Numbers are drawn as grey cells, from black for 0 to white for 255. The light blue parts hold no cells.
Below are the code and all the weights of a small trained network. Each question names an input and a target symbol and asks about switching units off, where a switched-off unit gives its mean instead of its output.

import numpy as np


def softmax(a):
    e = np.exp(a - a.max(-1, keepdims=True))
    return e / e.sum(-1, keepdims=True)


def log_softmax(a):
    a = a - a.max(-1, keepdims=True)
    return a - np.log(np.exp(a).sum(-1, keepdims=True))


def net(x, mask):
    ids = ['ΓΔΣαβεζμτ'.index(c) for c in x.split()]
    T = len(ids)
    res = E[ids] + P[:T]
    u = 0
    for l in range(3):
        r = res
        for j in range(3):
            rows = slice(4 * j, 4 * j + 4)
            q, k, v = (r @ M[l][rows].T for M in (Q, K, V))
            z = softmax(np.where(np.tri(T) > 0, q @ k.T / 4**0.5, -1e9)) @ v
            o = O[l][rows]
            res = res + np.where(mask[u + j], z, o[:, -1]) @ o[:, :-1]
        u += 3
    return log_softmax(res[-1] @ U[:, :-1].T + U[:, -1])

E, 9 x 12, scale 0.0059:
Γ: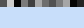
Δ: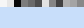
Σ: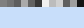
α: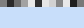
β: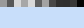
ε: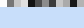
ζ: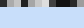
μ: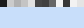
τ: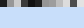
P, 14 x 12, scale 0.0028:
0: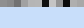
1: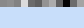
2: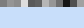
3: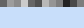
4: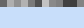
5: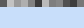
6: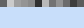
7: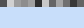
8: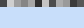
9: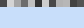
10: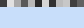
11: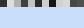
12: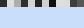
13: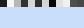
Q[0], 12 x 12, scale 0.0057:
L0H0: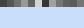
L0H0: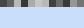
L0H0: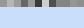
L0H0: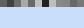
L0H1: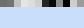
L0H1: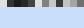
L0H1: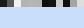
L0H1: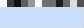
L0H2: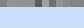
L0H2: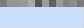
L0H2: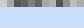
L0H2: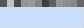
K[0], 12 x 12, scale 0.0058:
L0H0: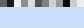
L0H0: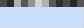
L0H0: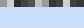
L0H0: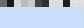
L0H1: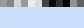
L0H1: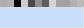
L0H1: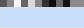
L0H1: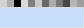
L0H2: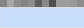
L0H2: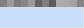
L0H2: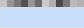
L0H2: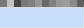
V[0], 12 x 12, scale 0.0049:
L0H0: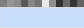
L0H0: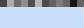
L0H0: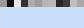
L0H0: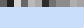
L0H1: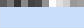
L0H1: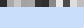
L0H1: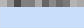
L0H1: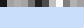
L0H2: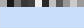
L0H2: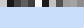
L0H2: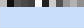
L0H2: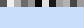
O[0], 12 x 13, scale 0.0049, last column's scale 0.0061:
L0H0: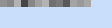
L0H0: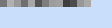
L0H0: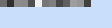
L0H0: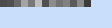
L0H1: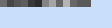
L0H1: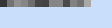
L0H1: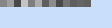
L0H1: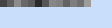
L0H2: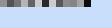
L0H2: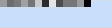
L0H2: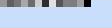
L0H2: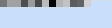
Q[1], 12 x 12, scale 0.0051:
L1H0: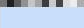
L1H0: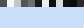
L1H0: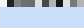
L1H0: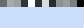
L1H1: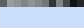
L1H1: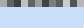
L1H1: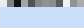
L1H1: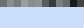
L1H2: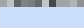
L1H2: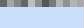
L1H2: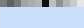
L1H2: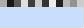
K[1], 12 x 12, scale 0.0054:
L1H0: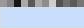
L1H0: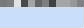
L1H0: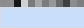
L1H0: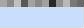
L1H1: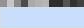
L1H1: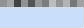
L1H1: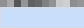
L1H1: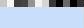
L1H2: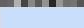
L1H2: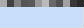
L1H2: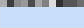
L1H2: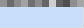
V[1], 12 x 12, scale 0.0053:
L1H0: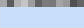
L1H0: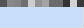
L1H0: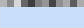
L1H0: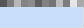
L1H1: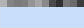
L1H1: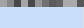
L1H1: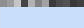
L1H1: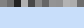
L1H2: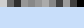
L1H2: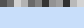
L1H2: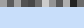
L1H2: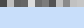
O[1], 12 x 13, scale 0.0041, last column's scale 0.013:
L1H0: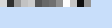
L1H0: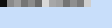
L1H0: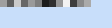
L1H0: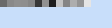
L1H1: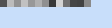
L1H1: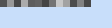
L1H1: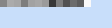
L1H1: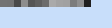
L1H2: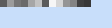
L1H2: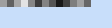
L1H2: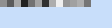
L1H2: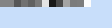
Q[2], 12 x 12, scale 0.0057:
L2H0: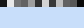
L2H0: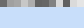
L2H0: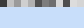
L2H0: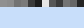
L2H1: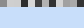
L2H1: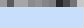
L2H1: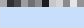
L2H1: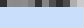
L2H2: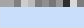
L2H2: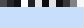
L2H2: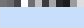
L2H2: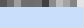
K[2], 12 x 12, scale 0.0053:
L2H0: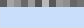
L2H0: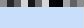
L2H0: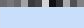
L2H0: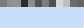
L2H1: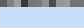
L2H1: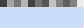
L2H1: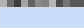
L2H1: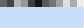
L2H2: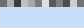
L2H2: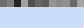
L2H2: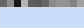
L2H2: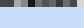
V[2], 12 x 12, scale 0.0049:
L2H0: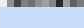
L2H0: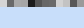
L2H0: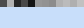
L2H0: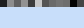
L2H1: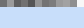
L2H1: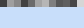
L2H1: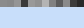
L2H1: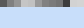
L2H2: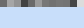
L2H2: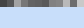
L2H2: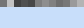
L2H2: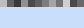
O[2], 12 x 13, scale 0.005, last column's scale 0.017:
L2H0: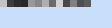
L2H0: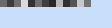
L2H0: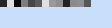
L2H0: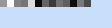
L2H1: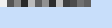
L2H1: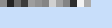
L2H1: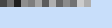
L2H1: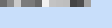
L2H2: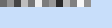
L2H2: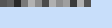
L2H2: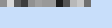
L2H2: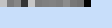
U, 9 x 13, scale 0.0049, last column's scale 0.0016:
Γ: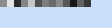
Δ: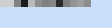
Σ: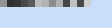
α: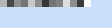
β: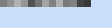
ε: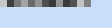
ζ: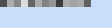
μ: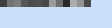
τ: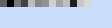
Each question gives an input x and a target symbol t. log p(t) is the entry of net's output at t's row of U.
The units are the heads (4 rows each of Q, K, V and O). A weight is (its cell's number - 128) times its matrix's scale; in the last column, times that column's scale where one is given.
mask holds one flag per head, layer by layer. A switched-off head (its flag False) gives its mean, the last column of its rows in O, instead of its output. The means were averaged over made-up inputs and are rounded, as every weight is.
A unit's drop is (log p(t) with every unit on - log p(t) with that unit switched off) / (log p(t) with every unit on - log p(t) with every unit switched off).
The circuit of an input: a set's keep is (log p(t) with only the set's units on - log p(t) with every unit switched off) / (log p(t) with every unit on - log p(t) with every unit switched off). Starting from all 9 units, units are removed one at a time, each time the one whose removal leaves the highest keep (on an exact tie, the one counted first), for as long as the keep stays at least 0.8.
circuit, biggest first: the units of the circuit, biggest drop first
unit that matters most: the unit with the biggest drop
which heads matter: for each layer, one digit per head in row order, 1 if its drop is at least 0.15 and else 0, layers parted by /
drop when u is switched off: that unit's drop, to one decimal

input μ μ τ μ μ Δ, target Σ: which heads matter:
101 / 010 / 100
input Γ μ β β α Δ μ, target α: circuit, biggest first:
(L1H2, L2H0, L0H2, L0H1)
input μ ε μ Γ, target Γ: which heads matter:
100 / 010 / 101
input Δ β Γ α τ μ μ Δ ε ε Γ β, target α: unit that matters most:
L1H0
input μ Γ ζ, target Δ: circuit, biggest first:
(L2H0, L0H0, L1H1)
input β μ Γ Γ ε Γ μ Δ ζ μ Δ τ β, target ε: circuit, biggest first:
(L2H1, L1H0, L2H0, L0H1)
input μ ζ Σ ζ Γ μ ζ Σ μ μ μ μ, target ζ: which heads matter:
001 / 000 / 101
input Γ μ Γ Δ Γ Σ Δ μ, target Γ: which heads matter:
110 / 011 / 101
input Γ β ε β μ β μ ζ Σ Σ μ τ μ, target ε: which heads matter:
010 / 101 / 110
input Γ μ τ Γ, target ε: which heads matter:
001 / 101 / 110
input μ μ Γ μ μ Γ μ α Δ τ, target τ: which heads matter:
000 / 011 / 001
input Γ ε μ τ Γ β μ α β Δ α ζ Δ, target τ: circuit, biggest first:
(L2H1, L1H0, L1H2, L0H2)
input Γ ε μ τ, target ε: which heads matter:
001 / 101 / 110
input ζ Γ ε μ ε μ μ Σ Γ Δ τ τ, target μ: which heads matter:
010 / 001 / 110
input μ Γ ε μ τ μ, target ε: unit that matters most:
L1H0
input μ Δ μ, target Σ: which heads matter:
010 / 011 / 100
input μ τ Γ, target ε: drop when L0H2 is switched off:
0.2
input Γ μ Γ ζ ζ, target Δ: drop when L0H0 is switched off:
0.1
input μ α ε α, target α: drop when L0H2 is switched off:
0.0
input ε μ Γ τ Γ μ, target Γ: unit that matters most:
L2H0
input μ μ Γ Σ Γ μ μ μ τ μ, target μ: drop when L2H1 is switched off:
0.1
